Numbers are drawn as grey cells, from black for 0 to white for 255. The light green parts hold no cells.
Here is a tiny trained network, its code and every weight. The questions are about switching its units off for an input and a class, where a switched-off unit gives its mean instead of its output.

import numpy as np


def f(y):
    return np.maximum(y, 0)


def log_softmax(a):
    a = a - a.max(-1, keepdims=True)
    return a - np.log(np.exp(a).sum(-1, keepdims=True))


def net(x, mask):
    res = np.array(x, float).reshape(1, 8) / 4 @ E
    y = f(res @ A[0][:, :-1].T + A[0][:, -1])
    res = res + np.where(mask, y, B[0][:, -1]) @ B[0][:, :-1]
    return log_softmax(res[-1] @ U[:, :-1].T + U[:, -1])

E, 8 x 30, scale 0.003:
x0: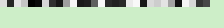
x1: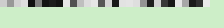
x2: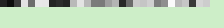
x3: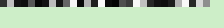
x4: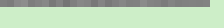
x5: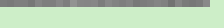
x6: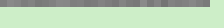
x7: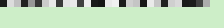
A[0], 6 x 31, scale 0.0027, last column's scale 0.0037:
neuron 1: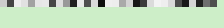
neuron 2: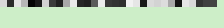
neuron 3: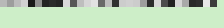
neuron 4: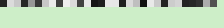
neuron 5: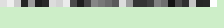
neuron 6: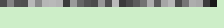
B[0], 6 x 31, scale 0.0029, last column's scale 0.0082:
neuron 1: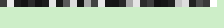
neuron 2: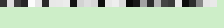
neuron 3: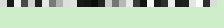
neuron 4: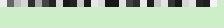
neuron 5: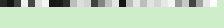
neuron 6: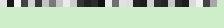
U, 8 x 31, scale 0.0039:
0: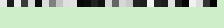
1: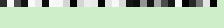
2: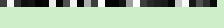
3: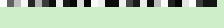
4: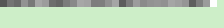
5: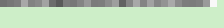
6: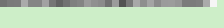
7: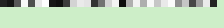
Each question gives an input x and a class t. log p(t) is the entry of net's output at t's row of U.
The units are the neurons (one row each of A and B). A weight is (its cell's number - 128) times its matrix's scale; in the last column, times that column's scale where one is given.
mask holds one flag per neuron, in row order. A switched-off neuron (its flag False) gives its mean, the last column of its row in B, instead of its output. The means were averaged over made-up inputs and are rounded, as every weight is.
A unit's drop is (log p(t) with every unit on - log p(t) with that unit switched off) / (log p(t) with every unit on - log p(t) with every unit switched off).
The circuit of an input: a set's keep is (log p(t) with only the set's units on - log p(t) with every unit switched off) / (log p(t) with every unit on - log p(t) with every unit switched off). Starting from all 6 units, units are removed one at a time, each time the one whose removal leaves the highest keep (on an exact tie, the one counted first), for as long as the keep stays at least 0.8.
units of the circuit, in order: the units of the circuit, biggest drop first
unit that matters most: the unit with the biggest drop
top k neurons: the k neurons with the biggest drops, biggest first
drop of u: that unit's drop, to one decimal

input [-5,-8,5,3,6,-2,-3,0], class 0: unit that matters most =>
neuron 6
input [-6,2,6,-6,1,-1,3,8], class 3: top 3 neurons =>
(neuron 4; neuron 2; neuron 5)
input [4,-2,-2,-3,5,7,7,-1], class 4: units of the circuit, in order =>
(neuron 4; neuron 3)
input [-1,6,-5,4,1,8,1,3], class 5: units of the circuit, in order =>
(neuron 5; neuron 1)
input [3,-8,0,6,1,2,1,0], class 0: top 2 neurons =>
(neuron 6; neuron 1)
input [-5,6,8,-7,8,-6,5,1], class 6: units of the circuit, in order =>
(neuron 5; neuron 2)
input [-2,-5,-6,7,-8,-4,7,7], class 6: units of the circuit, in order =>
(neuron 1; neuron 5)
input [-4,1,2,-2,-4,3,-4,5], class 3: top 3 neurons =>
(neuron 4; neuron 2; neuron 5)
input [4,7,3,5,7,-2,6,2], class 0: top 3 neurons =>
(neuron 3; neuron 1; neuron 5)
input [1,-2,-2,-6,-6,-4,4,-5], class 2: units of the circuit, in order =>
(neuron 1; neuron 4)
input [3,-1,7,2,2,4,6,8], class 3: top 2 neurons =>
(neuron 4; neuron 5)
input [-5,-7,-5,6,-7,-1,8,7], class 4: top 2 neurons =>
(neuron 3; neuron 5)
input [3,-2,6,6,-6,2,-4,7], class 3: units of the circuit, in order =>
(neuron 4; neuron 1)
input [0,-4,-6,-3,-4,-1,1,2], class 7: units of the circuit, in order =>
(neuron 5)
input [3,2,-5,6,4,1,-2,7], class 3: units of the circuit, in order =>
(neuron 4; neuron 1)
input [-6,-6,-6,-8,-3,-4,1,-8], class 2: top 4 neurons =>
(neuron 1; neuron 4; neuron 2; neuron 3)
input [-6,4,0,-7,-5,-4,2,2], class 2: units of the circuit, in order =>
(neuron 1; neuron 2)
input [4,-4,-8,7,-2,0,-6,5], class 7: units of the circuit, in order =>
(neuron 5; neuron 1)
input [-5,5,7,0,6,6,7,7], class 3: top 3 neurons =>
(neuron 4; neuron 5; neuron 2)
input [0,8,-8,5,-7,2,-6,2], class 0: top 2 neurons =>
(neuron 3; neuron 1)
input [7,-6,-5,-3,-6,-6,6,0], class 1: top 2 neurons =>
(neuron 2; neuron 3)
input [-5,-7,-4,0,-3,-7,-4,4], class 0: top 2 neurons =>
(neuron 6; neuron 2)
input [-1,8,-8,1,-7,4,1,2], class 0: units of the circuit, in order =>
(neuron 3)
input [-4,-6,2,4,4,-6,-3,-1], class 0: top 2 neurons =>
(neuron 6; neuron 1)
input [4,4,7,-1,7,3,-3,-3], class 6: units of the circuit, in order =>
(neuron 5; neuron 4)
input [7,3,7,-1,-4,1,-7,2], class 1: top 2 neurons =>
(neuron 2; neuron 5)
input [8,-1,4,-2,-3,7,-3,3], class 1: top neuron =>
(neuron 2)
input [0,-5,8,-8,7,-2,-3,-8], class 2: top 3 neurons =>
(neuron 1; neuron 4; neuron 5)
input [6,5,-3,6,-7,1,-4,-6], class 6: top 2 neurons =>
(neuron 1; neuron 4)
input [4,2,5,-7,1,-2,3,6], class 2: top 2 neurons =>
(neuron 1; neuron 5)
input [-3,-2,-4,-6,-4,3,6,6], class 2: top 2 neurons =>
(neuron 1; neuron 2)
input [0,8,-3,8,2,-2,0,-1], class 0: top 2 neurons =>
(neuron 3; neuron 1)
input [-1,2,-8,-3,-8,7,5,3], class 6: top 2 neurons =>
(neuron 5; neuron 4)
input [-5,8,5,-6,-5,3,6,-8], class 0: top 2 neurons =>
(neuron 3; neuron 4)
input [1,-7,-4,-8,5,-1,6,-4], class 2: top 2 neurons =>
(neuron 1; neuron 3)
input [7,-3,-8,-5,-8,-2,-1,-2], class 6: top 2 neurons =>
(neuron 5; neuron 1)
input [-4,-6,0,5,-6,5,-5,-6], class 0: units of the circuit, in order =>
(neuron 6)
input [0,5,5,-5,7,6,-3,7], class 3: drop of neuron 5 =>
0.1
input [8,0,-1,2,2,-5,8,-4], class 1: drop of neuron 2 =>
0.7
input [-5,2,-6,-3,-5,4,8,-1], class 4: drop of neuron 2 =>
0.4
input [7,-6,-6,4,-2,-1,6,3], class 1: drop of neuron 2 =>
0.8
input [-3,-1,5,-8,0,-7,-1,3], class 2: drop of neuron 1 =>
0.7
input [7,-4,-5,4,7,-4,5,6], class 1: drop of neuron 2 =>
0.8
